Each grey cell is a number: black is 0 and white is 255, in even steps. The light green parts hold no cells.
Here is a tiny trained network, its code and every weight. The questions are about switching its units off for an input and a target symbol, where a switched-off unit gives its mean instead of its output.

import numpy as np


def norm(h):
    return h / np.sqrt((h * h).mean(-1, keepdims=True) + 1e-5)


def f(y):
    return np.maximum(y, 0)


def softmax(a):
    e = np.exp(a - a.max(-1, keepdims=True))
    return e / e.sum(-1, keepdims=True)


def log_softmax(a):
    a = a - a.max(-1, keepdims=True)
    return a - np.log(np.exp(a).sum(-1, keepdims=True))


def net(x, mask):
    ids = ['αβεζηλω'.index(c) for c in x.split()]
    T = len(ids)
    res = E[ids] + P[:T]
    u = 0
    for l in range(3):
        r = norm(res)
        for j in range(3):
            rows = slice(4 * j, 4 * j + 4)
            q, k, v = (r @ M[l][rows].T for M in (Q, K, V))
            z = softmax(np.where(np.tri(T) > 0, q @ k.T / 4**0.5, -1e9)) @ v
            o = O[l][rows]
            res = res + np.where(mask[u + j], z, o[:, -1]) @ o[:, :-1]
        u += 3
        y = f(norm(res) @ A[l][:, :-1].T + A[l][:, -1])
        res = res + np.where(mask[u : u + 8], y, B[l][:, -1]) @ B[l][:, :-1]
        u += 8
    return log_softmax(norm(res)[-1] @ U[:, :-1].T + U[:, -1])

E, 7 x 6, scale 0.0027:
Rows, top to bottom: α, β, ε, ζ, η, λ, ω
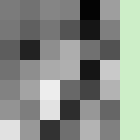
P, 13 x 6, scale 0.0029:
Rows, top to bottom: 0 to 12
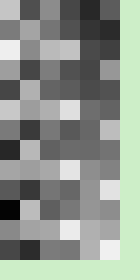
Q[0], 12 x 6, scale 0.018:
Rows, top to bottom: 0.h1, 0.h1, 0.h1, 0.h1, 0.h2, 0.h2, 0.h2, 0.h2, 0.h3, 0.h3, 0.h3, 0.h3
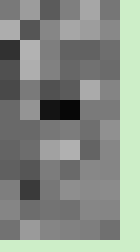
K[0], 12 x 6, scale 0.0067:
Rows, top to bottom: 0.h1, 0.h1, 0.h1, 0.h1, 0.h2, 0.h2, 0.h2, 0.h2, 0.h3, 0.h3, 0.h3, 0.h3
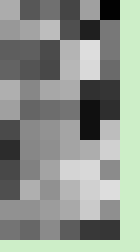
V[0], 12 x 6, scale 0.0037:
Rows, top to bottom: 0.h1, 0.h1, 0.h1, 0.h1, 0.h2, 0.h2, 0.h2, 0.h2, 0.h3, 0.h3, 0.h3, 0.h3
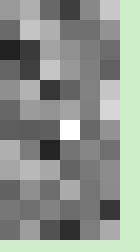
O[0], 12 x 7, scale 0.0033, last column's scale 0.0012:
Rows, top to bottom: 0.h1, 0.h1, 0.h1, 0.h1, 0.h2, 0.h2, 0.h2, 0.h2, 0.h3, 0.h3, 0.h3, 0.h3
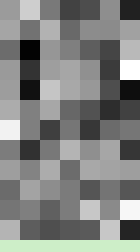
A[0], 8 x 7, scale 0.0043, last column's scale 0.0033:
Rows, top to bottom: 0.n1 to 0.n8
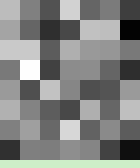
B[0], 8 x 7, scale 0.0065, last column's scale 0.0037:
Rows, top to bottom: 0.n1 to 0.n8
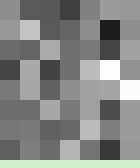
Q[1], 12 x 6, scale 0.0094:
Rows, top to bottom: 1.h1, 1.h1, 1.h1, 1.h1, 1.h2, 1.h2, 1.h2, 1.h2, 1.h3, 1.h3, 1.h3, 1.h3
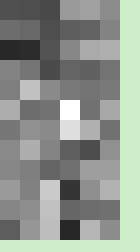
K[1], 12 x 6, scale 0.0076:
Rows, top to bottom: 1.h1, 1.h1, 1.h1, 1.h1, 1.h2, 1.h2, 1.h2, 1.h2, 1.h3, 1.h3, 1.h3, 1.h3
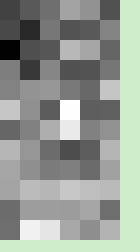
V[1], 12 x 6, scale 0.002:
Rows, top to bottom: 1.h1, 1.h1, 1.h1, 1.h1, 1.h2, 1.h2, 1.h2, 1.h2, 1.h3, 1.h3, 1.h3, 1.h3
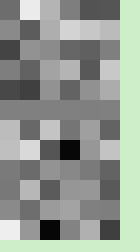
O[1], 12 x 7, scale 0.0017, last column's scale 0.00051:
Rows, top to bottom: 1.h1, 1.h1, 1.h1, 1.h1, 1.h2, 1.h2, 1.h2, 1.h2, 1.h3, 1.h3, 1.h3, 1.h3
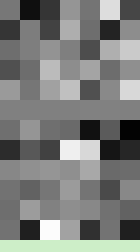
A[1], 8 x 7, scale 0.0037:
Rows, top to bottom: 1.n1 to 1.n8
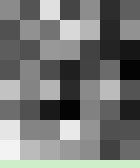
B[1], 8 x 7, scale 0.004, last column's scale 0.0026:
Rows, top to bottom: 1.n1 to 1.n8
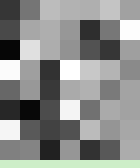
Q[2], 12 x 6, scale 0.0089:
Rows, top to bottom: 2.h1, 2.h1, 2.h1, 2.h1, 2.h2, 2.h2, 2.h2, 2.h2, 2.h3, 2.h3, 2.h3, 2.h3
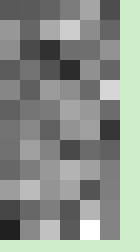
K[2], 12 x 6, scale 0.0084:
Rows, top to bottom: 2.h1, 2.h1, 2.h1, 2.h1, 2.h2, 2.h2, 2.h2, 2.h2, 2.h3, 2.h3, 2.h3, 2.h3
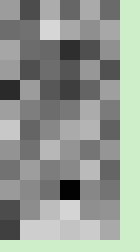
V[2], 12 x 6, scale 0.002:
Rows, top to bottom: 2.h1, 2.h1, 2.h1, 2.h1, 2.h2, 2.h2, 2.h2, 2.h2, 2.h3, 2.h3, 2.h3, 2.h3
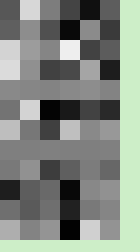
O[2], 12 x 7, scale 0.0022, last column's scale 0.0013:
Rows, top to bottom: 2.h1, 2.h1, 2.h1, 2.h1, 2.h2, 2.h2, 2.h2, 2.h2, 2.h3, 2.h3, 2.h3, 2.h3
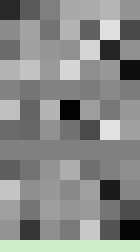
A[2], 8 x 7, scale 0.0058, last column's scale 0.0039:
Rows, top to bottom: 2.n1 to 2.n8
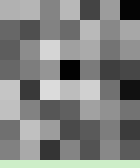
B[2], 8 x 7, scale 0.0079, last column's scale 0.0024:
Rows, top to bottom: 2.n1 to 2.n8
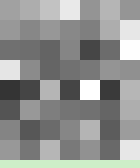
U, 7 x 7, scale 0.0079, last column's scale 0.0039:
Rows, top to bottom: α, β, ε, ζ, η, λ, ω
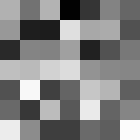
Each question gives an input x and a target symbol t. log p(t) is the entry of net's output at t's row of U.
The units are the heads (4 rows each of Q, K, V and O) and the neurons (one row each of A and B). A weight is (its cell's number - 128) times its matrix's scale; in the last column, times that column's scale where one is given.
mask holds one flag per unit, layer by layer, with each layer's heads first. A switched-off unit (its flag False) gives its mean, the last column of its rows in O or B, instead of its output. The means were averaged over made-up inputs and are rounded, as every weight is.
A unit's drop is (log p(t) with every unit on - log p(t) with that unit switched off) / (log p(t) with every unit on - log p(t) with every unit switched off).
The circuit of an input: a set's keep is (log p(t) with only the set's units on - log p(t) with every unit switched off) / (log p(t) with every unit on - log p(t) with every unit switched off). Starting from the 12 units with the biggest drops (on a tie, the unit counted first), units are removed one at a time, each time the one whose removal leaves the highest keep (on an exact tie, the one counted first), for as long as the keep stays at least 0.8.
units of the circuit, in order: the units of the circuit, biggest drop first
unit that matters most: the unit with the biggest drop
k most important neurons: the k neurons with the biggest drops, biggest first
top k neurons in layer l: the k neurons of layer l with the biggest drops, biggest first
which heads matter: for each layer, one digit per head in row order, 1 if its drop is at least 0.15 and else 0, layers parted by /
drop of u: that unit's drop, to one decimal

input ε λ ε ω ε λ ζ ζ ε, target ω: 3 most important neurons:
[1.n7, 1.n8, 0.n1]
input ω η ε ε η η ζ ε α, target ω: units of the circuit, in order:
[0.h2, 1.n7]
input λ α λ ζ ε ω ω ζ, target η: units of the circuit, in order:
[0.h1, 0.n4]
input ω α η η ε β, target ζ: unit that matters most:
0.h2
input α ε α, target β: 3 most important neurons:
[1.n6, 0.n7, 0.n1]
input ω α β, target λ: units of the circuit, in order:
[0.h2, 2.n5]
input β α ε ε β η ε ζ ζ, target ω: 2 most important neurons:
[1.n7, 0.n7]
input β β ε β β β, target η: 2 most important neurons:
[0.n5, 2.n6]
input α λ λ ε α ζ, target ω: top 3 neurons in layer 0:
[0.n7, 0.n1, 0.n3]
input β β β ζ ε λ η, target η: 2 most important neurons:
[1.n5, 0.n5]
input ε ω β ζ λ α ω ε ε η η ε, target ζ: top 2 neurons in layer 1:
[1.n8, 1.n7]
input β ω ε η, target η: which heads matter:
000 / 001 / 000
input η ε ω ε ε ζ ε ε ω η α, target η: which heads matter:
010 / 000 / 000
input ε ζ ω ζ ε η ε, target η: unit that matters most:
0.h1
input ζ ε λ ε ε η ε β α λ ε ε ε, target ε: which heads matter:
001 / 000 / 000
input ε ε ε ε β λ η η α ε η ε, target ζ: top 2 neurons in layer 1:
[1.n7, 1.n2]
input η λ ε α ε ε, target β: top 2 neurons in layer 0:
[0.n1, 0.n3]
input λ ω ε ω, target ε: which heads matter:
010 / 000 / 010
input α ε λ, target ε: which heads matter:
010 / 000 / 000
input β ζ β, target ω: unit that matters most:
1.n7
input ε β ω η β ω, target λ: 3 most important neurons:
[0.n3, 2.n5, 1.n1]
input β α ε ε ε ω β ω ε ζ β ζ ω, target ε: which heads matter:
011 / 000 / 010
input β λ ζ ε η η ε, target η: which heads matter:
111 / 000 / 000
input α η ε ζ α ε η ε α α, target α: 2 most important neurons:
[1.n2, 2.n5]
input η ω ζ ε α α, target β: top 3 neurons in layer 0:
[0.n7, 0.n3, 0.n1]
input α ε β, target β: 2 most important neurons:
[1.n6, 0.n1]
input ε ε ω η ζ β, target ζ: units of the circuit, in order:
[2.n1]
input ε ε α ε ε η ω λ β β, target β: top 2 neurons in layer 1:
[1.n6, 1.n4]
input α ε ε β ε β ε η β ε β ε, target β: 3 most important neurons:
[1.n6, 0.n1, 0.n7]
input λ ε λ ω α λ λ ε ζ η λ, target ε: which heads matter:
100 / 000 / 000
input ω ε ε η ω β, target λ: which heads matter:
010 / 000 / 000
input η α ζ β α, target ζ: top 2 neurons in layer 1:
[1.n4, 1.n2]
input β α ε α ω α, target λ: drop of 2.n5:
0.3
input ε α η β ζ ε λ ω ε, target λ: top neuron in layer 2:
[2.n5]
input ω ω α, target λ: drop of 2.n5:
0.2
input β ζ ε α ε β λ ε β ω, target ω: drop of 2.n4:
0.2
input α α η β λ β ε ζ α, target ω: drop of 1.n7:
0.1
